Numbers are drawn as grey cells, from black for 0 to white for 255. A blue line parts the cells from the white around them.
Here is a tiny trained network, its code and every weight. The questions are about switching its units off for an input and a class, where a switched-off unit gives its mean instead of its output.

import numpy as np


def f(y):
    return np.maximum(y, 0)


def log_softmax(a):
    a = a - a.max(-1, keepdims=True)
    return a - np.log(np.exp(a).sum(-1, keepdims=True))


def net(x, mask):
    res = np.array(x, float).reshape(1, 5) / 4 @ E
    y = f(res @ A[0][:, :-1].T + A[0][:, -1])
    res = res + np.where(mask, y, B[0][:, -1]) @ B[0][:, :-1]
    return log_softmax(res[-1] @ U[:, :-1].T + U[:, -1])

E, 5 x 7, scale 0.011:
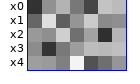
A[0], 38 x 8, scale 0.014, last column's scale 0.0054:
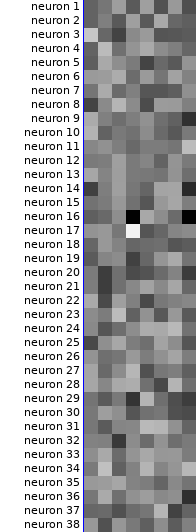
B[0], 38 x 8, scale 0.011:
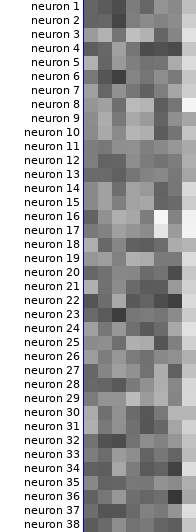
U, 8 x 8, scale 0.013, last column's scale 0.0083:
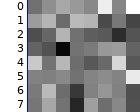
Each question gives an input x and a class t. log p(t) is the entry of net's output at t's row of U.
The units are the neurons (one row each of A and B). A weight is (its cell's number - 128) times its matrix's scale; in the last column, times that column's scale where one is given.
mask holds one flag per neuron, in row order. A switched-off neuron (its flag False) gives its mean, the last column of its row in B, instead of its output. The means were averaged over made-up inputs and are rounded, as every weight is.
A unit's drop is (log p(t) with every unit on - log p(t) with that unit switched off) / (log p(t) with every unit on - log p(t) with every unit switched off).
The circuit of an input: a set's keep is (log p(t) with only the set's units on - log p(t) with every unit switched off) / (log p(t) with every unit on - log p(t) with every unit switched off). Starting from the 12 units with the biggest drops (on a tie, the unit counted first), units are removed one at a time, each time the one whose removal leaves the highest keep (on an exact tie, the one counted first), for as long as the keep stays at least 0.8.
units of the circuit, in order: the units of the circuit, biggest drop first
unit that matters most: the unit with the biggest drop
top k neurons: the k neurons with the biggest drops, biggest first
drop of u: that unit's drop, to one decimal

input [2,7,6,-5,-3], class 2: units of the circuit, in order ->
[neuron 34]
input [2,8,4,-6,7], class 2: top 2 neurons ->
[neuron 4; neuron 34]
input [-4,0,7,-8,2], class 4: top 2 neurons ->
[neuron 7; neuron 5]
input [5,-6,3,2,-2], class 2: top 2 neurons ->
[neuron 22; neuron 3]
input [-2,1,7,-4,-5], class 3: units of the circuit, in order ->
[neuron 23; neuron 1]
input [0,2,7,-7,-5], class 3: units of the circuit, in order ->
[neuron 23; neuron 1]
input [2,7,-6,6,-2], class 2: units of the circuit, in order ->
[neuron 34; neuron 4]
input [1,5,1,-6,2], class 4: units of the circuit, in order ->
[neuron 5; neuron 7]
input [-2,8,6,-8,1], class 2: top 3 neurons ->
[neuron 34; neuron 4; neuron 36]
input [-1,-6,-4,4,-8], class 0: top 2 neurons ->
[neuron 16; neuron 29]
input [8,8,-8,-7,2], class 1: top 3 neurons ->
[neuron 8; neuron 25; neuron 14]
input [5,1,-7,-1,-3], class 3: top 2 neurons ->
[neuron 37; neuron 2]
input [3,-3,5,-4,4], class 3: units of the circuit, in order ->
[neuron 28; neuron 23]
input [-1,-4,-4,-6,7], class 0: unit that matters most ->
neuron 17
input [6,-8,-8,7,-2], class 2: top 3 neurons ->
[neuron 22; neuron 20; neuron 38]
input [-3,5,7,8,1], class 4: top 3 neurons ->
[neuron 24; neuron 31; neuron 21]
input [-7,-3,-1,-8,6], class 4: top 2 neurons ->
[neuron 7; neuron 5]
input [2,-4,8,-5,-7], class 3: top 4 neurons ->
[neuron 23; neuron 1; neuron 6; neuron 17]
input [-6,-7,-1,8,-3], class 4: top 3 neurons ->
[neuron 21; neuron 24; neuron 31]
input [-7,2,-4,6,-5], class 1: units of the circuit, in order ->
[neuron 3]
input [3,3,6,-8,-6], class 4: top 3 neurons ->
[neuron 30; neuron 18; neuron 5]
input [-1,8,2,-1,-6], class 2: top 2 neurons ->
[neuron 34; neuron 4]
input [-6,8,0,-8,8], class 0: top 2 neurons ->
[neuron 17; neuron 22]
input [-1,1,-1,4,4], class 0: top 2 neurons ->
[neuron 17; neuron 5]
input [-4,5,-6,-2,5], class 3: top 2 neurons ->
[neuron 32; neuron 16]
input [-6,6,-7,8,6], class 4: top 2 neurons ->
[neuron 24; neuron 31]
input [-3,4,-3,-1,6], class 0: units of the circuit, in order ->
[neuron 17]
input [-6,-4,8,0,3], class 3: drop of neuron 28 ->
0.2
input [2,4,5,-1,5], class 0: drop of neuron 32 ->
0.1
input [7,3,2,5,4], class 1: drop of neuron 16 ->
0.0
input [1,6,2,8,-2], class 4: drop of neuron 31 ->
0.2
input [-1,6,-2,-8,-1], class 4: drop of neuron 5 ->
0.2
